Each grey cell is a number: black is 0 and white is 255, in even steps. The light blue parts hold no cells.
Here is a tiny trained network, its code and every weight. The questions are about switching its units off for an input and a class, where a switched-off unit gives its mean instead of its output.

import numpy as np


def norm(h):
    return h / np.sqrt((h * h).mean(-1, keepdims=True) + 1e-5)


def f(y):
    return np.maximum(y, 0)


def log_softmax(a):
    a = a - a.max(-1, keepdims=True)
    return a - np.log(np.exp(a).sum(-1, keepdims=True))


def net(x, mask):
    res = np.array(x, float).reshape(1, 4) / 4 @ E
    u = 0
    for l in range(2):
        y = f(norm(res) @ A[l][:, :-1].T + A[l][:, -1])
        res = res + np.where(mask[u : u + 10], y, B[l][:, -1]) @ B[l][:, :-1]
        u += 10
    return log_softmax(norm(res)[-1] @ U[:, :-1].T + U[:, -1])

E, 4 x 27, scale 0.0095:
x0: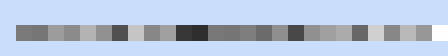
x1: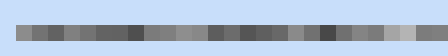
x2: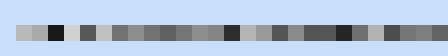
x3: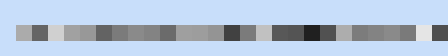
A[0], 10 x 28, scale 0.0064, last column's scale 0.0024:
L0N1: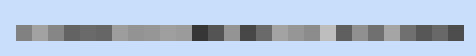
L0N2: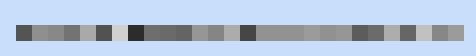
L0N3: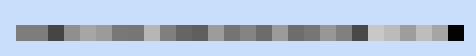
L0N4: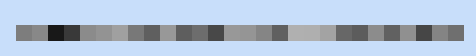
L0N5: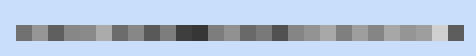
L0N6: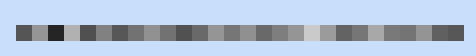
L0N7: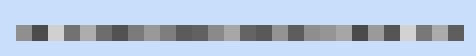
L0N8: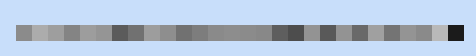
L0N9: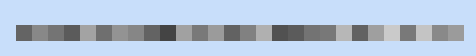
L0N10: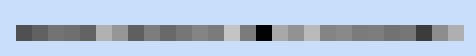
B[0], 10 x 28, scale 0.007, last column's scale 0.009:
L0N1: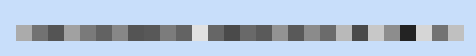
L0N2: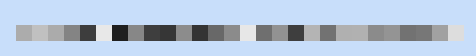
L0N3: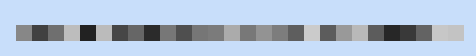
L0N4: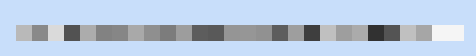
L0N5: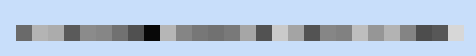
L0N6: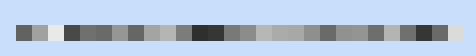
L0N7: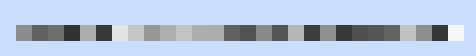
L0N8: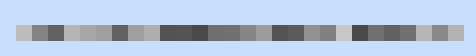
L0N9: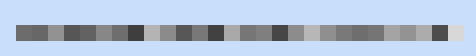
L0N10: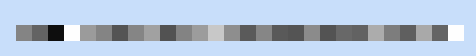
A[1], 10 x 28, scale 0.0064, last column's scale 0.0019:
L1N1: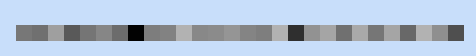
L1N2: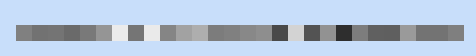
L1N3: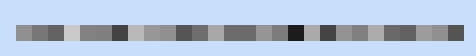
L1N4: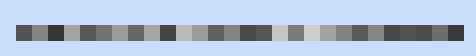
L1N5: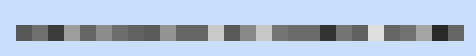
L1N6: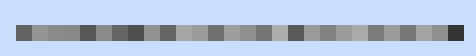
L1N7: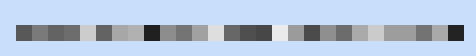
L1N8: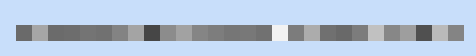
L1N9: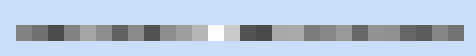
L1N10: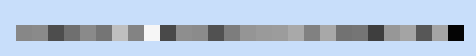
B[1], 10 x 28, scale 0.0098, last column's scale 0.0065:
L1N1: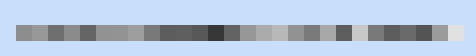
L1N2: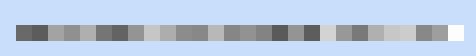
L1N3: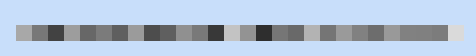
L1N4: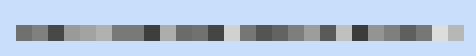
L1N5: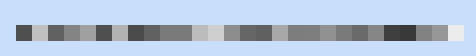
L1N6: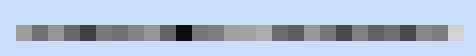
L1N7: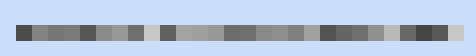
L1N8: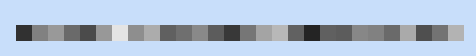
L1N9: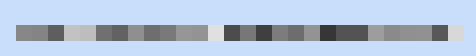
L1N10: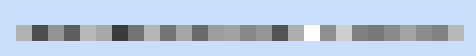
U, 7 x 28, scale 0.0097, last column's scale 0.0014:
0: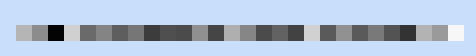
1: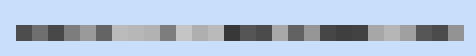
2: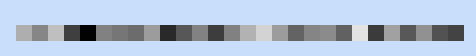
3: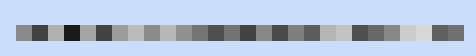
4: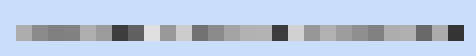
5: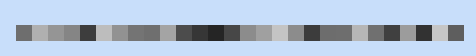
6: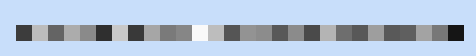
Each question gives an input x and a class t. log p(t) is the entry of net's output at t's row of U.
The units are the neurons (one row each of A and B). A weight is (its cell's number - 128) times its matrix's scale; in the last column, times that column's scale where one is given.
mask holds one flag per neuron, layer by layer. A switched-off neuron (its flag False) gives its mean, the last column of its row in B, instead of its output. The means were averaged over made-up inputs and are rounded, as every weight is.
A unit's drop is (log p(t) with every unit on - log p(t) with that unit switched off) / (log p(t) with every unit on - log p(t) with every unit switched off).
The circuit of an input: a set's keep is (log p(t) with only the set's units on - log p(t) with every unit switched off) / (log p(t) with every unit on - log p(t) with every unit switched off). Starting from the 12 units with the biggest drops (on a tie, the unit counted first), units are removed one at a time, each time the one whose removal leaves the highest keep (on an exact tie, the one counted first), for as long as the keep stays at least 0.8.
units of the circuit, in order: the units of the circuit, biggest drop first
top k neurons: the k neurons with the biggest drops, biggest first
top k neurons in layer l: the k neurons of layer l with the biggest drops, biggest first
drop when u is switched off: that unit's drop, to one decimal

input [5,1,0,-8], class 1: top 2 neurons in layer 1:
[L1N7; L1N9]
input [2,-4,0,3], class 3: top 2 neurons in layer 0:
[L0N7; L0N10]
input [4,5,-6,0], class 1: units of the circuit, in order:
[L0N7; L0N4; L1N7]
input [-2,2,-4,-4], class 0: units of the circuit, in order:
[L0N10]
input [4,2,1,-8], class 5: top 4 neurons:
[L0N6; L0N4; L0N5; L0N3]
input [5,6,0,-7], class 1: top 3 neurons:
[L0N5; L0N10; L0N7]
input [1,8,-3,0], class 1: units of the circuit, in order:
[L0N7; L0N4]
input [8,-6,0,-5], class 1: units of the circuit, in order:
[L0N7; L1N7]
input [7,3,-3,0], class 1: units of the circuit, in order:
[L0N7; L0N5; L1N7]
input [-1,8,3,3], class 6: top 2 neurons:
[L0N4; L0N2]
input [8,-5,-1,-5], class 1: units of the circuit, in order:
[L0N7; L1N7]
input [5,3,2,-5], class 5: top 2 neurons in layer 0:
[L0N5; L0N4]
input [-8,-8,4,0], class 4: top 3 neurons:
[L0N10; L0N1; L1N2]
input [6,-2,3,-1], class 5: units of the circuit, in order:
[L0N5]
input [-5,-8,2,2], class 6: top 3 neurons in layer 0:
[L0N4; L0N7; L0N6]
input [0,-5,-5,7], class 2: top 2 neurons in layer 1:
[L1N1; L1N2]
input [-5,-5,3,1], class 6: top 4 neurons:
[L0N4; L1N5; L0N7; L0N9]
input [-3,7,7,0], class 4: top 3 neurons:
[L0N10; L0N1; L0N6]
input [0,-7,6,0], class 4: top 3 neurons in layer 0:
[L0N2; L0N5; L0N10]
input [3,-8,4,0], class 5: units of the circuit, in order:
[L0N10]
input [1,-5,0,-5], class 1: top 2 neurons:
[L0N10; L0N5]
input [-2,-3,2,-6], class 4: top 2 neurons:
[L0N4; L0N6]
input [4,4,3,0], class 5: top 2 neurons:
[L0N5; L0N10]
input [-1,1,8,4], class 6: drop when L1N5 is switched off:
0.1
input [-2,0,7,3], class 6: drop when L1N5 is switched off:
0.1
